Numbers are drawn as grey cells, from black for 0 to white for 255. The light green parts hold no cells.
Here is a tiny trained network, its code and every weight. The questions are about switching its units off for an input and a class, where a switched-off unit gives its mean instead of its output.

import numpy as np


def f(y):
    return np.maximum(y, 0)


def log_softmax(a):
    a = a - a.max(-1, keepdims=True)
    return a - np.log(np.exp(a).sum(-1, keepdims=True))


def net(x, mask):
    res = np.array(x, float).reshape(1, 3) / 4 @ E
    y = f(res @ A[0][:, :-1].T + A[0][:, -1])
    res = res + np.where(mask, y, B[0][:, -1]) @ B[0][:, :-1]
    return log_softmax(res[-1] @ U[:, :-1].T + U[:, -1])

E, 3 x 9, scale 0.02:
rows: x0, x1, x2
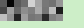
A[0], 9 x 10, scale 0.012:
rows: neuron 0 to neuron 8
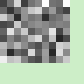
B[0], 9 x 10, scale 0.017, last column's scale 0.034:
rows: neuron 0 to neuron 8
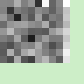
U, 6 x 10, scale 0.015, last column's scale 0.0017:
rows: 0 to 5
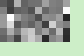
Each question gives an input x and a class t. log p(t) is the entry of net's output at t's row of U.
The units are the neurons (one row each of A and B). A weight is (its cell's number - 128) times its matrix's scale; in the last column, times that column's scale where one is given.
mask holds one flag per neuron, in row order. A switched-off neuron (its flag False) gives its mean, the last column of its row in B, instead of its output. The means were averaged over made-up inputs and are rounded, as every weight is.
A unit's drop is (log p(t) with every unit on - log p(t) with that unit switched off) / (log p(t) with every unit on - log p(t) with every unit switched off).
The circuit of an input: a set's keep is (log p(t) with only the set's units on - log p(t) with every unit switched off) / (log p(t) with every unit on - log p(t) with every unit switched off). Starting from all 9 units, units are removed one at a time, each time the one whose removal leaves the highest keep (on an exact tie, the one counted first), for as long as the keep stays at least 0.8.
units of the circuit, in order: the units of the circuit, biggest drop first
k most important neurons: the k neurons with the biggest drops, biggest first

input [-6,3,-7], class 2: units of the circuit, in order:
(neuron 4)
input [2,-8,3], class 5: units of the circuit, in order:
(neuron 7; neuron 0)
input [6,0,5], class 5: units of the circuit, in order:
(neuron 8; neuron 0)
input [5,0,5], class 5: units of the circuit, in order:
(neuron 8; neuron 0)
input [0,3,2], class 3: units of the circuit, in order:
(neuron 0; neuron 8; neuron 6)
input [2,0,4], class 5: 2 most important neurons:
(neuron 8; neuron 5)
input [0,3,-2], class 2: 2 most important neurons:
(neuron 8; neuron 6)
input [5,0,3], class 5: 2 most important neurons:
(neuron 8; neuron 0)
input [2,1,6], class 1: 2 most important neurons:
(neuron 7; neuron 4)
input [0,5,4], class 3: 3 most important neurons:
(neuron 8; neuron 6; neuron 4)
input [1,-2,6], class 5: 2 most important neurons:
(neuron 5; neuron 8)
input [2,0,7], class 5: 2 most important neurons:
(neuron 8; neuron 5)
